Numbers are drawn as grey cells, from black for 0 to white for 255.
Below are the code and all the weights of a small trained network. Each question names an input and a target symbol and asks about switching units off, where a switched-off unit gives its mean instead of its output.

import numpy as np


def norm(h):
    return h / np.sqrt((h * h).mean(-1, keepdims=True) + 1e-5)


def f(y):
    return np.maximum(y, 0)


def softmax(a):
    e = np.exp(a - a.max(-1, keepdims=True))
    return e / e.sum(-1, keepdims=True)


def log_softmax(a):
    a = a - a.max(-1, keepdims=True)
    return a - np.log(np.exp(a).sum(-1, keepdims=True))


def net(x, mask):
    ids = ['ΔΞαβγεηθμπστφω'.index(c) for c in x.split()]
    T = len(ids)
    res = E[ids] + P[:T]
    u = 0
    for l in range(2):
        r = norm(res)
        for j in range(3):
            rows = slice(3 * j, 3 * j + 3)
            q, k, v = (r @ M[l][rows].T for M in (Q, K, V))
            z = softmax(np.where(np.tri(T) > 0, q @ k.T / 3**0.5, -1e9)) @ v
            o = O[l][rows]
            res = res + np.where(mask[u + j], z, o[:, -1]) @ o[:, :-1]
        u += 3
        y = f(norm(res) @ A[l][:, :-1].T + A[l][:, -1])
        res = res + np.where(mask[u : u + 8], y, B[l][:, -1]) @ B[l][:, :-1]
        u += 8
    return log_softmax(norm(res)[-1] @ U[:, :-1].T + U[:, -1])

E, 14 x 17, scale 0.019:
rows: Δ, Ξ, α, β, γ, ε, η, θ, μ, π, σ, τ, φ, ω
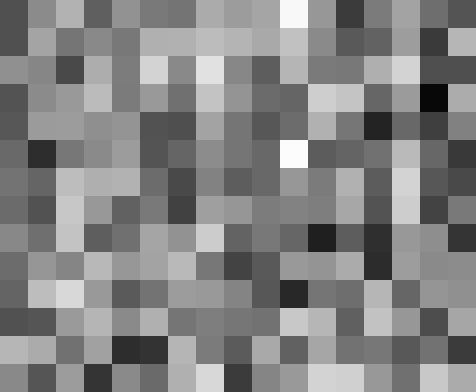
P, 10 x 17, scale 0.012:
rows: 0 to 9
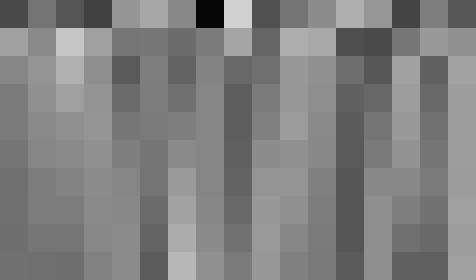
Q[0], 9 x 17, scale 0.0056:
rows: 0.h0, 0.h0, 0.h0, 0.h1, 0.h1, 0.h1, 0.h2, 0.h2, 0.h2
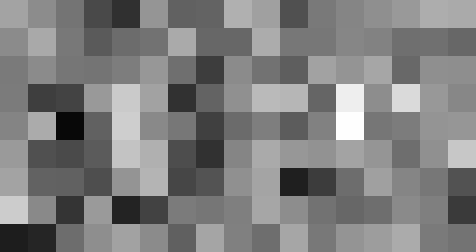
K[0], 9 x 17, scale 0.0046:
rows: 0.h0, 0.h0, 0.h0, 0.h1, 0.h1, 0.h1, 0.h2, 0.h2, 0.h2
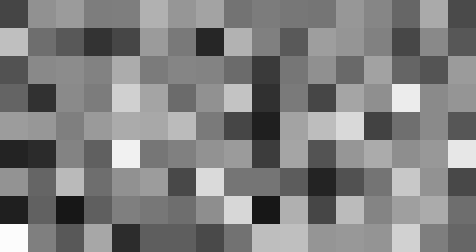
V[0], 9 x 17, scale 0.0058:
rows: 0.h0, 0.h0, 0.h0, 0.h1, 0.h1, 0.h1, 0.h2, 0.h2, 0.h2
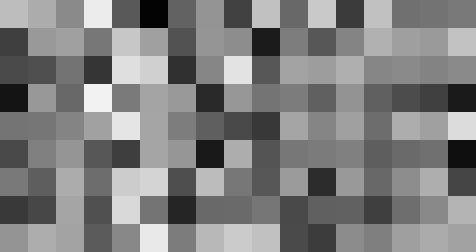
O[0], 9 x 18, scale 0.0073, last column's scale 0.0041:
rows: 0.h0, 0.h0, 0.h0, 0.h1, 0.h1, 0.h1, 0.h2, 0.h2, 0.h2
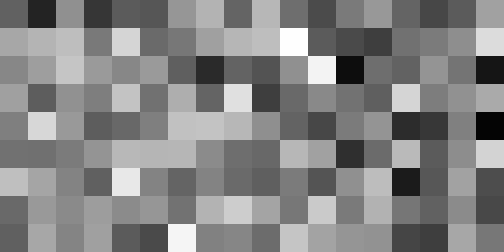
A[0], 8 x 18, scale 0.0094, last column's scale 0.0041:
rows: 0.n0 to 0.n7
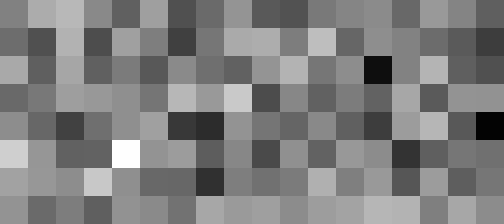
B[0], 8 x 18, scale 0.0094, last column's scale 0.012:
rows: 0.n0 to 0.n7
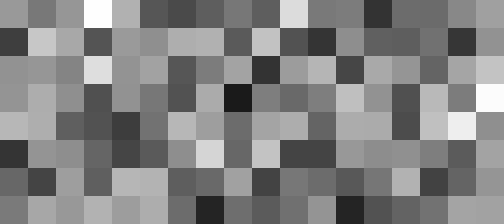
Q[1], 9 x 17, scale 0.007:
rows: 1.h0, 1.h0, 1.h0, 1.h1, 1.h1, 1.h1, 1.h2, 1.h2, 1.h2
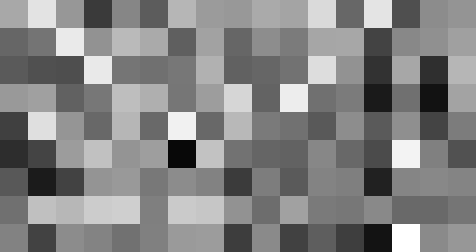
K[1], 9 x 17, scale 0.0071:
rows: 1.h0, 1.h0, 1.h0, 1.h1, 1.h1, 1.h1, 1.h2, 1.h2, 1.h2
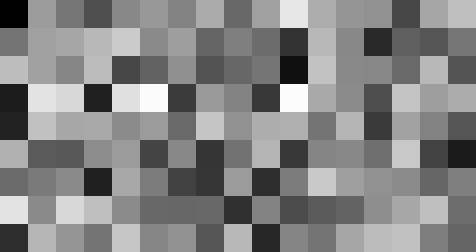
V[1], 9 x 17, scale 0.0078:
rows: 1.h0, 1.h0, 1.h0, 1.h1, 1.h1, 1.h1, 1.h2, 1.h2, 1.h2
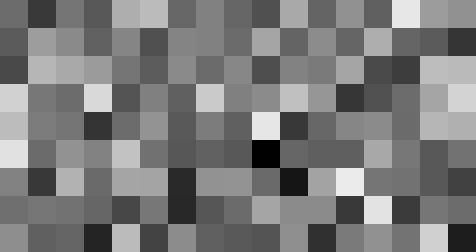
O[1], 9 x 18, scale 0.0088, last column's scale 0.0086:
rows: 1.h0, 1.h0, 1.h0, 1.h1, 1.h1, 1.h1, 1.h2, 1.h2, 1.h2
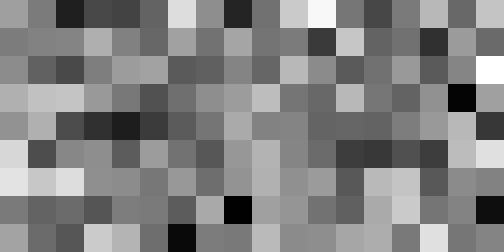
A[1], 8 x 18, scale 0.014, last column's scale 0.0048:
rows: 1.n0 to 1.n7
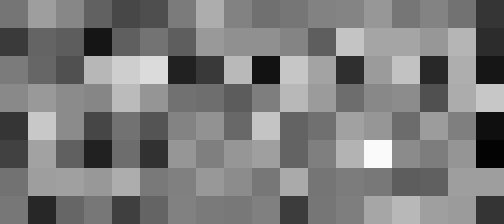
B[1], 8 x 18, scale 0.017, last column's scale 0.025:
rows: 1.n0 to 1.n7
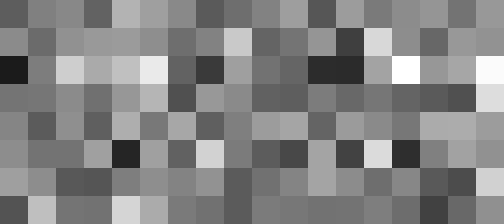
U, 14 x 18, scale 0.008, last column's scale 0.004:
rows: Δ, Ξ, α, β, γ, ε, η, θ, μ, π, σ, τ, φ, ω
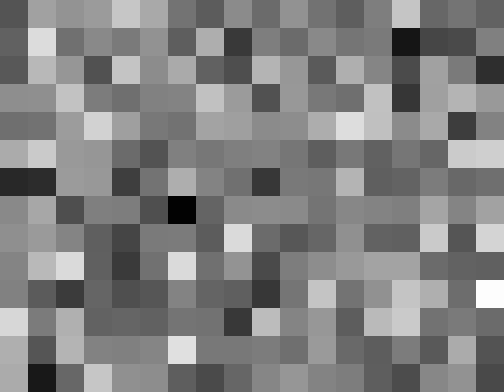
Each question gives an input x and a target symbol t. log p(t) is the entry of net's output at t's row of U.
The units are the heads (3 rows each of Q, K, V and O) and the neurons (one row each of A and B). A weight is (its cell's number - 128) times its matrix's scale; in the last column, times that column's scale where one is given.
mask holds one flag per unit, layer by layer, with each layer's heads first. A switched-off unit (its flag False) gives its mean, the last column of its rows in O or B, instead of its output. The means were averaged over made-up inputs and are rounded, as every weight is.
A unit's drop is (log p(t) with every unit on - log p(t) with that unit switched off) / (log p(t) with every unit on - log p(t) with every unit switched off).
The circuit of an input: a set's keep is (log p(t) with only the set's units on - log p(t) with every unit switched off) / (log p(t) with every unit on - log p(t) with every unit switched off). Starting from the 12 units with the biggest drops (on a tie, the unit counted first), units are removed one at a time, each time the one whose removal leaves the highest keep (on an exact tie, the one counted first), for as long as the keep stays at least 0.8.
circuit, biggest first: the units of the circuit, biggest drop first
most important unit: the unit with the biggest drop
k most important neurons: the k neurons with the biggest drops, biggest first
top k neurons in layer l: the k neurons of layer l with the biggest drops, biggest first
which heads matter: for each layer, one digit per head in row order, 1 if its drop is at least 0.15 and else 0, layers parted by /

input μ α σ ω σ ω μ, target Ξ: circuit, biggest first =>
1.n2
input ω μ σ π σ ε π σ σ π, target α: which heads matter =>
010 / 010
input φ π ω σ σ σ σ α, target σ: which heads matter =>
011 / 100
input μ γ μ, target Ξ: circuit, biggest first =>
0.h2, 0.n5, 1.n2
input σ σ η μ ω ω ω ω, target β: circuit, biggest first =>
0.h1, 1.h1, 1.n5
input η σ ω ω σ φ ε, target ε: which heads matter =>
111 / 111
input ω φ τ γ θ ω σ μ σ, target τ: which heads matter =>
110 / 011
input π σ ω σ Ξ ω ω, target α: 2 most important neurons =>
0.n7, 0.n0
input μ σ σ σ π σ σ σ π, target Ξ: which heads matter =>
110 / 000
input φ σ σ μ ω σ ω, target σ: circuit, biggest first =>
1.n2, 0.h2, 1.h1
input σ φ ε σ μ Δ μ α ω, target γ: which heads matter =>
111 / 110
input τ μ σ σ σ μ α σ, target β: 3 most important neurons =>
0.n2, 1.n5, 1.n2
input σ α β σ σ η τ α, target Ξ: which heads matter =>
011 / 000
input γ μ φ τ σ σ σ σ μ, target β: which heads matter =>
101 / 010
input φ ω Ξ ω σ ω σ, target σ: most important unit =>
1.h0
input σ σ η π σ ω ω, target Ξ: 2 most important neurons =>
0.n7, 1.n2
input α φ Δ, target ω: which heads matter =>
111 / 111
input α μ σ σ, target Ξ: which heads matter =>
100 / 010
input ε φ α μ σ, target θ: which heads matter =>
111 / 011
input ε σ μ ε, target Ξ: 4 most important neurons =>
0.n4, 0.n1, 1.n2, 0.n5
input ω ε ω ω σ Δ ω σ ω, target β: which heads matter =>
010 / 010
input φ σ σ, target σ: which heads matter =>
011 / 100
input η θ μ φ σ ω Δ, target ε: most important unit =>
0.h2
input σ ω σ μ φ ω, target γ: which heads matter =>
111 / 010
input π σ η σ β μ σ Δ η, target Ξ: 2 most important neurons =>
0.n1, 1.n2
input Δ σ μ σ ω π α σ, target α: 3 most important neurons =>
0.n2, 0.n0, 1.n2
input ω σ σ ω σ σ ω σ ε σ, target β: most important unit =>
0.h0
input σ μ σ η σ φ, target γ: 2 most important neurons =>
1.n2, 0.n3
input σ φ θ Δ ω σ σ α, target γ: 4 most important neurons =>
1.n2, 0.n3, 1.n3, 1.n6
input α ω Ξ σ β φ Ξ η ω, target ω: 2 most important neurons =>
1.n2, 0.n2
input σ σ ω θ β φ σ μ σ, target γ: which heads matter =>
010 / 010
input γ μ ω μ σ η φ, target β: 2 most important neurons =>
1.n5, 0.n4
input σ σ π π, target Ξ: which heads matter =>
010 / 000
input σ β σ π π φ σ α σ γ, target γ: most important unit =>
0.h0
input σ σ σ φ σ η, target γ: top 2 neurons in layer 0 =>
0.n2, 0.n3
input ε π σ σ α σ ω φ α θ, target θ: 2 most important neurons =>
1.n2, 0.n4
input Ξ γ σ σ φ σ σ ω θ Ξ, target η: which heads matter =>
111 / 001
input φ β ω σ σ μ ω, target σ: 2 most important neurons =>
1.n2, 1.n3
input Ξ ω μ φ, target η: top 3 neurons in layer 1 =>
1.n2, 1.n6, 1.n3
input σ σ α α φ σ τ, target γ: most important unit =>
0.h2
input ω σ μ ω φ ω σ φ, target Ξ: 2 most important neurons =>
1.n7, 1.n2
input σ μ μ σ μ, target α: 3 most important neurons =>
0.n5, 1.n2, 1.n4
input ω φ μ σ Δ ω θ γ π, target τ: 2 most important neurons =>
1.n2, 0.n2
